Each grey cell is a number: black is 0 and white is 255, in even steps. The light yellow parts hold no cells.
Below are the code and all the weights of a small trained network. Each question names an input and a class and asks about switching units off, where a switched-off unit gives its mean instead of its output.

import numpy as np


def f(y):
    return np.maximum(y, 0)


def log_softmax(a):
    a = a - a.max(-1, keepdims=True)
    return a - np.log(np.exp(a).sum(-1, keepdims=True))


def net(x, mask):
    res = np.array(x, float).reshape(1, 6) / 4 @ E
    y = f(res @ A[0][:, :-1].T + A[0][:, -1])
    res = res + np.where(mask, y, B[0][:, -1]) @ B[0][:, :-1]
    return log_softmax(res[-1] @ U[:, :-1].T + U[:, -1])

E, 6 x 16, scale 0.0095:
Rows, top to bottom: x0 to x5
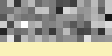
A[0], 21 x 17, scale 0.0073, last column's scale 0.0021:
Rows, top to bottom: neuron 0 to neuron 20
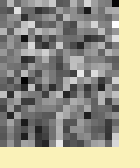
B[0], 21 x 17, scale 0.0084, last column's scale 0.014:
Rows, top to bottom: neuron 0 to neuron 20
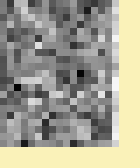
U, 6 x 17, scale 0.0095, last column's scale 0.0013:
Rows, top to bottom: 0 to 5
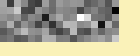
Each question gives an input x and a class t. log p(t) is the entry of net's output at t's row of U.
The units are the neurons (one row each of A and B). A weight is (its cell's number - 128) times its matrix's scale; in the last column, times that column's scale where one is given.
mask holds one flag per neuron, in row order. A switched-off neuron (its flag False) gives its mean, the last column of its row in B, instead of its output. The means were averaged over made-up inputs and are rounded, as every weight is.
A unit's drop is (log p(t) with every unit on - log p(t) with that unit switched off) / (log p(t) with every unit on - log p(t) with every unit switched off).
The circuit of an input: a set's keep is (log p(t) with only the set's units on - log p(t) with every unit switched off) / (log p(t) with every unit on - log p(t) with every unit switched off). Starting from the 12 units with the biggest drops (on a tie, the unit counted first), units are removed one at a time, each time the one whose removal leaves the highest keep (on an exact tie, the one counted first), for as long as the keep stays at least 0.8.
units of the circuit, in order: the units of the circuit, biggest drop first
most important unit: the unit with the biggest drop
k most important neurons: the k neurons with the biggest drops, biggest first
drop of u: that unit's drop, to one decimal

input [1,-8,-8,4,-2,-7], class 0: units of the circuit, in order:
[neuron 16; neuron 13]
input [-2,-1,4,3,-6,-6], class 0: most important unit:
neuron 19
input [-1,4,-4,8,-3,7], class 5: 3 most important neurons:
[neuron 4; neuron 19; neuron 18]
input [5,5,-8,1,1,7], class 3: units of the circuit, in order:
[neuron 7; neuron 11]
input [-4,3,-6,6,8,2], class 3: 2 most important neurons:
[neuron 11; neuron 7]
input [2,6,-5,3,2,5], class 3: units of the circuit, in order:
[neuron 7; neuron 11]
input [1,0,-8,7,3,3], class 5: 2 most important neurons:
[neuron 19; neuron 18]
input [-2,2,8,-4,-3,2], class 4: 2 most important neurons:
[neuron 11; neuron 13]
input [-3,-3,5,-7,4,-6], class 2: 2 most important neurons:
[neuron 19; neuron 18]
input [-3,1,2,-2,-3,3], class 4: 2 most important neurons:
[neuron 13; neuron 19]
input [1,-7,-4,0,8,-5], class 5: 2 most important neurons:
[neuron 12; neuron 6]
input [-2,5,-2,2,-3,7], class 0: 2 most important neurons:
[neuron 0; neuron 11]
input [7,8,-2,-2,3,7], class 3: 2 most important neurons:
[neuron 7; neuron 11]
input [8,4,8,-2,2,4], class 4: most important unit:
neuron 0
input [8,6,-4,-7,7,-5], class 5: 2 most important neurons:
[neuron 12; neuron 5]
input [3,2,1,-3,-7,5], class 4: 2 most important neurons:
[neuron 0; neuron 13]
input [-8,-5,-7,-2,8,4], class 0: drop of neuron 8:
0.3
